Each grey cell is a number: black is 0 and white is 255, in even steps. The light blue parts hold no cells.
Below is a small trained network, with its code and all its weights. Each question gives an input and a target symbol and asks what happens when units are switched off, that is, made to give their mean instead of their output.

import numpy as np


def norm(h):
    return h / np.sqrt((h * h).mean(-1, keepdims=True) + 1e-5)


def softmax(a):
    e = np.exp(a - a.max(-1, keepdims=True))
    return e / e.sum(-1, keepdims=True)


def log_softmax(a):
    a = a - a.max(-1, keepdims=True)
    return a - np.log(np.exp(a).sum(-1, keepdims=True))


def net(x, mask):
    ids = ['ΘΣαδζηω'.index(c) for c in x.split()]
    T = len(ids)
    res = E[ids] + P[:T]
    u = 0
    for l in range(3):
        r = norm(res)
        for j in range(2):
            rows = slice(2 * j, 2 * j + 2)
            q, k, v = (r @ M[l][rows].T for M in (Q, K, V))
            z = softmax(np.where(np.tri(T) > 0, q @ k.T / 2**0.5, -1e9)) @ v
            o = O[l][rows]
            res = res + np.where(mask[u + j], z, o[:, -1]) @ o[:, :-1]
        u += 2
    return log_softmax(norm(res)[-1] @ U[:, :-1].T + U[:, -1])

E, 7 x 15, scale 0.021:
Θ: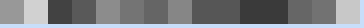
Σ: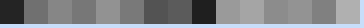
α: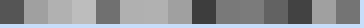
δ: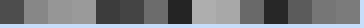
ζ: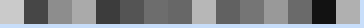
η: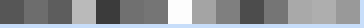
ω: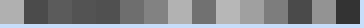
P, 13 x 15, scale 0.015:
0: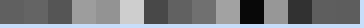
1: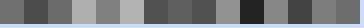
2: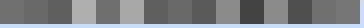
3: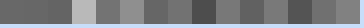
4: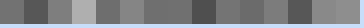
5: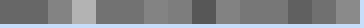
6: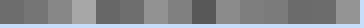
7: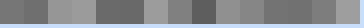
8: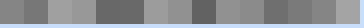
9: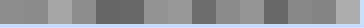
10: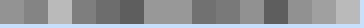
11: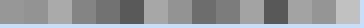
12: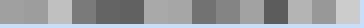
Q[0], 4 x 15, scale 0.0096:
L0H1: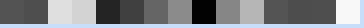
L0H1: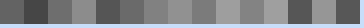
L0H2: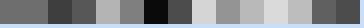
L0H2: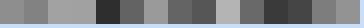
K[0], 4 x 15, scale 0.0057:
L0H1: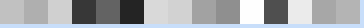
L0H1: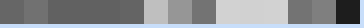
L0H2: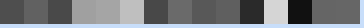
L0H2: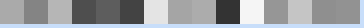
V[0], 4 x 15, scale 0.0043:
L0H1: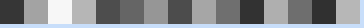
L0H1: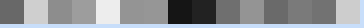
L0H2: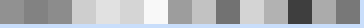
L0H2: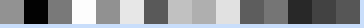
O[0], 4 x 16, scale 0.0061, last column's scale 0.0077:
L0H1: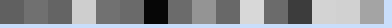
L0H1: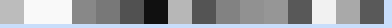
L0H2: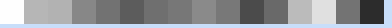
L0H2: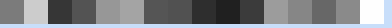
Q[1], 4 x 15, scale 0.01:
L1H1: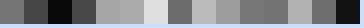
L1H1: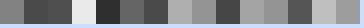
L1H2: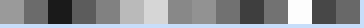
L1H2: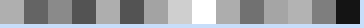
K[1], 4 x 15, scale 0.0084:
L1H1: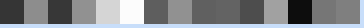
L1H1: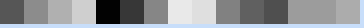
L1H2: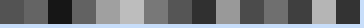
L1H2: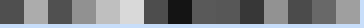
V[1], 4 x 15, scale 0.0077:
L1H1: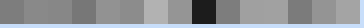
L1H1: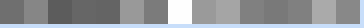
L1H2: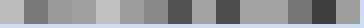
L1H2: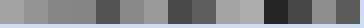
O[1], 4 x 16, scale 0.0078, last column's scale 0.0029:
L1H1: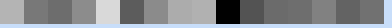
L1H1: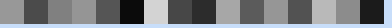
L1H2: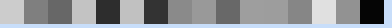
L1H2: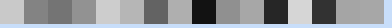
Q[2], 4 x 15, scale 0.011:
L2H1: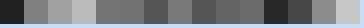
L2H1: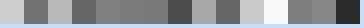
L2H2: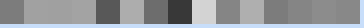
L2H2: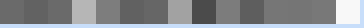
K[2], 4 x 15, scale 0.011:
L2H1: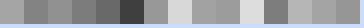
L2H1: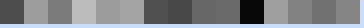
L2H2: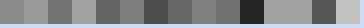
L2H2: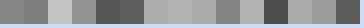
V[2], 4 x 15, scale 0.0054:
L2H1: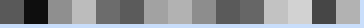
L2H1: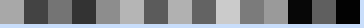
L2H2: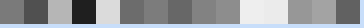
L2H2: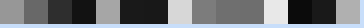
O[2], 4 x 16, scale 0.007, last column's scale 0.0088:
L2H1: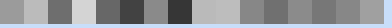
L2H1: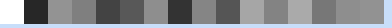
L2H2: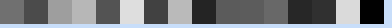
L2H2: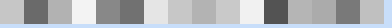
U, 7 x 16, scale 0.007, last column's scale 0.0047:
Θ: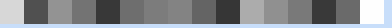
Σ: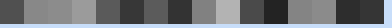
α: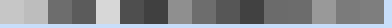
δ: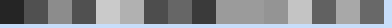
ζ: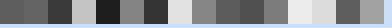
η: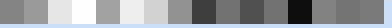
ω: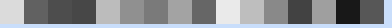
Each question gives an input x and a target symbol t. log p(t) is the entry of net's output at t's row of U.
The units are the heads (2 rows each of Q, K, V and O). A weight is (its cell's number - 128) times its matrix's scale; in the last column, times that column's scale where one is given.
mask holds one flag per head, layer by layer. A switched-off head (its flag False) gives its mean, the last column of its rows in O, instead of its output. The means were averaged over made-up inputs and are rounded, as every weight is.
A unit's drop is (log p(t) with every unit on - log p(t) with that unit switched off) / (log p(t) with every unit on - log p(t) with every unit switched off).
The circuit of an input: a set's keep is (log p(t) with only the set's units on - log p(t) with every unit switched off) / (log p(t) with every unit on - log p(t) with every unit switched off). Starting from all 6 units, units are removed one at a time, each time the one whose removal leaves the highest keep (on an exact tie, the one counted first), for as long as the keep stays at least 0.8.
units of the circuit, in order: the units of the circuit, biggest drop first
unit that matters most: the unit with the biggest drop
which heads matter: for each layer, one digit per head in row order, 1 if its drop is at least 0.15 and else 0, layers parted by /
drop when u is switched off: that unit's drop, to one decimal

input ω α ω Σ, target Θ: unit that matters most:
L2H1
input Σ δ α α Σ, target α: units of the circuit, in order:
(L0H1; L0H2; L1H1)
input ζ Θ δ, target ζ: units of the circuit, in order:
(L1H2; L0H1)
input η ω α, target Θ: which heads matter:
00 / 00 / 10
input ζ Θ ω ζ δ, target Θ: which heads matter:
10 / 00 / 10
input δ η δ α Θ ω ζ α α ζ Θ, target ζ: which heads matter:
10 / 11 / 00
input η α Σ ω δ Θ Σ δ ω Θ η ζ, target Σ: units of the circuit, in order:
(L0H2; L2H1; L2H2)
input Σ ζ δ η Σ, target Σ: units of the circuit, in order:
(L2H1; L1H2)
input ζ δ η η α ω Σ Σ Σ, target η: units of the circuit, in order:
(L0H1; L2H2; L1H1)
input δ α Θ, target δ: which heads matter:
00 / 10 / 10
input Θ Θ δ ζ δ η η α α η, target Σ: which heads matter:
00 / 10 / 10
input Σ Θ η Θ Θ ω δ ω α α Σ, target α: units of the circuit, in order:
(L0H2; L0H1; L1H1)
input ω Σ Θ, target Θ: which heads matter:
00 / 00 / 11
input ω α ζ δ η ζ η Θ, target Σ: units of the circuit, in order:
(L1H2)
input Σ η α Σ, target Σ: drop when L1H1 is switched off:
0.2
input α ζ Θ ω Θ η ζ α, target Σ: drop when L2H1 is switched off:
0.2
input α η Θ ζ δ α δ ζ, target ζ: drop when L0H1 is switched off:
0.2
